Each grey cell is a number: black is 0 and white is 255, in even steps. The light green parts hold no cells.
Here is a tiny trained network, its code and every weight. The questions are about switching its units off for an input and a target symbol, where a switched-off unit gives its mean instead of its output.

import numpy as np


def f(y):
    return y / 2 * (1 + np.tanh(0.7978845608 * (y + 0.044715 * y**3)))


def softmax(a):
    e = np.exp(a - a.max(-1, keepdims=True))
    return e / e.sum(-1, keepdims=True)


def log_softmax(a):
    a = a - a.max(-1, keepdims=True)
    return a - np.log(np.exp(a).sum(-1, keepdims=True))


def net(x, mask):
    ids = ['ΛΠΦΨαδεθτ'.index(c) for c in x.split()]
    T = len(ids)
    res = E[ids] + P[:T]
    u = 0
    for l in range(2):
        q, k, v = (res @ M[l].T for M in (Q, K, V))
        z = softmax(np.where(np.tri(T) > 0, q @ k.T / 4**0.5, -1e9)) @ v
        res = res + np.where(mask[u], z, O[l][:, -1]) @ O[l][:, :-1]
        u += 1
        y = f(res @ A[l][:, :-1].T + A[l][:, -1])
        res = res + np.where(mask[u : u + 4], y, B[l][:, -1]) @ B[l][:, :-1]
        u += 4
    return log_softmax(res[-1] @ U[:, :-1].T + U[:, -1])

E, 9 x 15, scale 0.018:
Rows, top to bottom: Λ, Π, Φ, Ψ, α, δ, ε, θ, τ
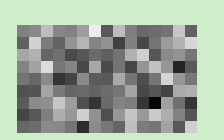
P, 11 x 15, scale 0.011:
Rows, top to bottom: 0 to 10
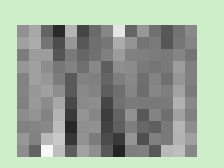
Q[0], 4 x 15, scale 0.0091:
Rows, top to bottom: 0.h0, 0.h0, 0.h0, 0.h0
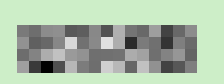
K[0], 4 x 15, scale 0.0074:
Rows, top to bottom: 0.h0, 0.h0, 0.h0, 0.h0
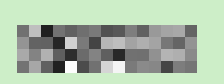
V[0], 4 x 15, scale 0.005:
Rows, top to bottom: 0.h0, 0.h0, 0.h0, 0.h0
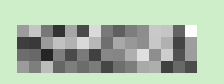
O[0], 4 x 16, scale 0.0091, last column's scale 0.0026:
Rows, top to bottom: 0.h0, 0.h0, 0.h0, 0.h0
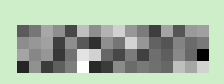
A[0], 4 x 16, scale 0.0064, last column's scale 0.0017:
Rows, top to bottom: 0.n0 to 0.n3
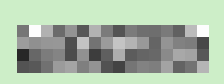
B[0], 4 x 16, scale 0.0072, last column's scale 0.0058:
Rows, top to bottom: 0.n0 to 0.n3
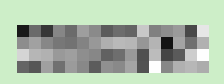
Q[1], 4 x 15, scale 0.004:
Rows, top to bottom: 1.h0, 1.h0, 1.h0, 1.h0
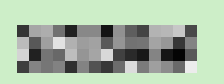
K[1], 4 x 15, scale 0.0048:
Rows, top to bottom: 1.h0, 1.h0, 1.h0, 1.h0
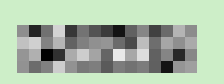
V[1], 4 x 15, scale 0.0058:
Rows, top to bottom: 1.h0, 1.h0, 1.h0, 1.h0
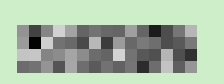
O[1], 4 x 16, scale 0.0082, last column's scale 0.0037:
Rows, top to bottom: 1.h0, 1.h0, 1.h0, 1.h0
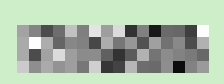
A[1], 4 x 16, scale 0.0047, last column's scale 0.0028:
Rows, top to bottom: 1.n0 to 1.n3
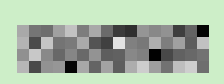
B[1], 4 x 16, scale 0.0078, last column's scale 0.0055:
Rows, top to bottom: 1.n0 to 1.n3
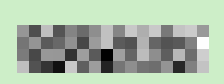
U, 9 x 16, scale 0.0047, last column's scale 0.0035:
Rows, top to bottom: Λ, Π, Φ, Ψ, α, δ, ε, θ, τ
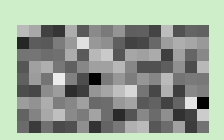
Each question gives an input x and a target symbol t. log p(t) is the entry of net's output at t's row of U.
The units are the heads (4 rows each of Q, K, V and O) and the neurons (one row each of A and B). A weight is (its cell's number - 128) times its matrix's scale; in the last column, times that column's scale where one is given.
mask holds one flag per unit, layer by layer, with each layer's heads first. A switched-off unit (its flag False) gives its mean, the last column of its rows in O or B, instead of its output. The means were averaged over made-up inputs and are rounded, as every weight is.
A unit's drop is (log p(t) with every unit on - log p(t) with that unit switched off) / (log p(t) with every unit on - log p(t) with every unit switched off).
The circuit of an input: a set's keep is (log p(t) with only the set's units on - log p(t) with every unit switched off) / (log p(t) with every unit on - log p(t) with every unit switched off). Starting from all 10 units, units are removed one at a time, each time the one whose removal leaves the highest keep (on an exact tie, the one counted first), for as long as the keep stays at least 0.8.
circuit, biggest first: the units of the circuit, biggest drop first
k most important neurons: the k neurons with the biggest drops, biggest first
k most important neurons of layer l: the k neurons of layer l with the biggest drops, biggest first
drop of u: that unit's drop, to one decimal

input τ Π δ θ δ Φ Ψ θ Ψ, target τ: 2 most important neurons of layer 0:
(0.n0; 0.n2)
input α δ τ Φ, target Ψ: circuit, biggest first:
(0.h0; 1.h0; 1.n3)
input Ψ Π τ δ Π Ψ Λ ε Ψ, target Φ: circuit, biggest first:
(1.n0; 0.h0; 1.h0)
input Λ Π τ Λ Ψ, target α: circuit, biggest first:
(0.h0; 1.h0)
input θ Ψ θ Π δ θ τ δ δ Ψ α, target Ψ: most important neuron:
(1.n3)
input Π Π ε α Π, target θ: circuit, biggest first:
(1.h0; 0.n0)
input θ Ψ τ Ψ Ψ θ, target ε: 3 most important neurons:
(0.n2; 0.n0; 1.n3)
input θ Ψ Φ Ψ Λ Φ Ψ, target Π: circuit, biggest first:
(0.h0; 1.h0)
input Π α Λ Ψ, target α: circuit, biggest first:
(1.h0; 0.h0)
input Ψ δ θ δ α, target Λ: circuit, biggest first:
(1.h0; 0.h0)
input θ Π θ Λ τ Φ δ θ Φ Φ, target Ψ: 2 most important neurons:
(1.n3; 0.n2)
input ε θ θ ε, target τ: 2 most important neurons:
(1.n2; 1.n0)
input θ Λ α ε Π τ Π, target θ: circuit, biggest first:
(1.h0; 0.h0; 0.n0)
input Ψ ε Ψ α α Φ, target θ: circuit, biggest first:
(1.h0)
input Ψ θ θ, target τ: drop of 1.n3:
0.1
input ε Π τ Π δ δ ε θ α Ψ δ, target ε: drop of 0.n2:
0.8
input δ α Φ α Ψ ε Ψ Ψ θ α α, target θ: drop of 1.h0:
0.6
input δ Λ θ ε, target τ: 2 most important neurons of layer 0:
(0.n2; 0.n1)
